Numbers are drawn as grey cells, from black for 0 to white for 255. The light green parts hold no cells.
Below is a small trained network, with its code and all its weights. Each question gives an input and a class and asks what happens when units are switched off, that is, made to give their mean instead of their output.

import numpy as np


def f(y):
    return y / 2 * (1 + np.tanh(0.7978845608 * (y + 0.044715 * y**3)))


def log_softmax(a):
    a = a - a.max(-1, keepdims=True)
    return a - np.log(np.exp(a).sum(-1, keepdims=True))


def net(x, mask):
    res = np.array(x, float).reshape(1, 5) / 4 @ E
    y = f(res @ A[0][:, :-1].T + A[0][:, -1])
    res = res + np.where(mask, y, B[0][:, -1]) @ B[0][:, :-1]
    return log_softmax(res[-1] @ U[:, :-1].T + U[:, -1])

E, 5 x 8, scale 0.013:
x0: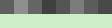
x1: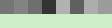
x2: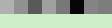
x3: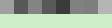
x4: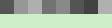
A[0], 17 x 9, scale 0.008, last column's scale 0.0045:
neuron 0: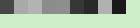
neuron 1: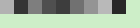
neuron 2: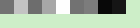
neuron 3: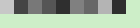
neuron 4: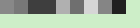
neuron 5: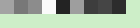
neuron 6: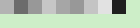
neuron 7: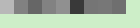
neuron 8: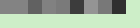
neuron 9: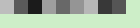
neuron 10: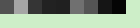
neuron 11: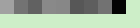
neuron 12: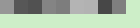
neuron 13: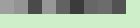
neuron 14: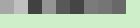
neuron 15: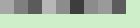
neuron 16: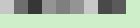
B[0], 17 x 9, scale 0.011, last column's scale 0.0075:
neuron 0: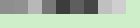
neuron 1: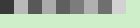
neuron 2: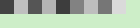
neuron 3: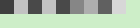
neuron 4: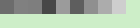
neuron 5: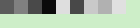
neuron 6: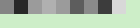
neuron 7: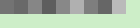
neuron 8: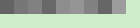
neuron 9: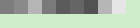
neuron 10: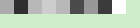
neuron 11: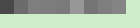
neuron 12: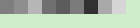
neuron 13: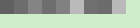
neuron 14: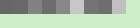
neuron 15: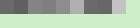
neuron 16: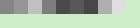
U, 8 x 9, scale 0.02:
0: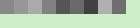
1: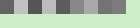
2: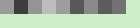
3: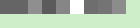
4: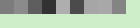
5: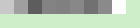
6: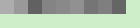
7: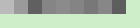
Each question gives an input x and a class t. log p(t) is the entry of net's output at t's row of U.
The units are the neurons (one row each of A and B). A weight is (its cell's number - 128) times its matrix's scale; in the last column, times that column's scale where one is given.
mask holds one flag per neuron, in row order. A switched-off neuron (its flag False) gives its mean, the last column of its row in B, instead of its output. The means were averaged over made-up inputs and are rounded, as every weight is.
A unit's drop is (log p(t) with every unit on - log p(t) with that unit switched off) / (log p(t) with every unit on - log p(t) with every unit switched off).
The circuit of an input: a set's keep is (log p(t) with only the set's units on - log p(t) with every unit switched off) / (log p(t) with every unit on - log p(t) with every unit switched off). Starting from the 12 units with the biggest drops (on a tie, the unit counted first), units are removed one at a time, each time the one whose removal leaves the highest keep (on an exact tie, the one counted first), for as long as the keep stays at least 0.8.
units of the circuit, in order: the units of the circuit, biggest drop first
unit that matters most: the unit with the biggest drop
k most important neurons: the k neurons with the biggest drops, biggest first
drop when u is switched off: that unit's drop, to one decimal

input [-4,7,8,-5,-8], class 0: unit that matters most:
neuron 16
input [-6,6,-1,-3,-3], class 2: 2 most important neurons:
neuron 6; neuron 5
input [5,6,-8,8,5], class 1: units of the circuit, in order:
neuron 3; neuron 1
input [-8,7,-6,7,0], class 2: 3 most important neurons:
neuron 6; neuron 2; neuron 5
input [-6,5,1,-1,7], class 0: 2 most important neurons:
neuron 0; neuron 10
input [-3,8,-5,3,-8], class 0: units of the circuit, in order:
neuron 12; neuron 16
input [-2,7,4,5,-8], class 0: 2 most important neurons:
neuron 16; neuron 9
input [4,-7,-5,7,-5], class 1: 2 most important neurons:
neuron 3; neuron 1
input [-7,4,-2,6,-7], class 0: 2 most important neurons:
neuron 16; neuron 10
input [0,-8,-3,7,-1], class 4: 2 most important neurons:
neuron 5; neuron 2
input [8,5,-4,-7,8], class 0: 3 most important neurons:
neuron 0; neuron 6; neuron 3
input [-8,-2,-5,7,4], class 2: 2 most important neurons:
neuron 6; neuron 2
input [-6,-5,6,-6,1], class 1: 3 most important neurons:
neuron 2; neuron 10; neuron 12
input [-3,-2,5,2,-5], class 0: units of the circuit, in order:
neuron 16
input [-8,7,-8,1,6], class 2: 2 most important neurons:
neuron 6; neuron 5
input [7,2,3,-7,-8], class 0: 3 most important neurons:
neuron 9; neuron 16; neuron 12
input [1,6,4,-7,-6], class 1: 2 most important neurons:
neuron 2; neuron 5
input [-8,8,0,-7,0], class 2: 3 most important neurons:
neuron 6; neuron 5; neuron 3
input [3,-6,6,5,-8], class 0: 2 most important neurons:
neuron 9; neuron 16
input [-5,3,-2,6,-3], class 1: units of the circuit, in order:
neuron 1
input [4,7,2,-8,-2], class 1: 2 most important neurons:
neuron 2; neuron 5
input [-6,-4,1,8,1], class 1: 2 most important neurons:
neuron 3; neuron 1
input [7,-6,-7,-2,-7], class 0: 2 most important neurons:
neuron 12; neuron 9
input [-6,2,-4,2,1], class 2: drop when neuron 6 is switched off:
0.5
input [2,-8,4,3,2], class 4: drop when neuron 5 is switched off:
0.9
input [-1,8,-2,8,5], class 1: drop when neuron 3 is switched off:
0.4
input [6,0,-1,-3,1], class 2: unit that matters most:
neuron 10
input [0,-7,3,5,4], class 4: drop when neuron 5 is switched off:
0.9
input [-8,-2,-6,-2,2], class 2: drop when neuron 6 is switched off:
0.7
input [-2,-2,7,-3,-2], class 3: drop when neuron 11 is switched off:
0.0
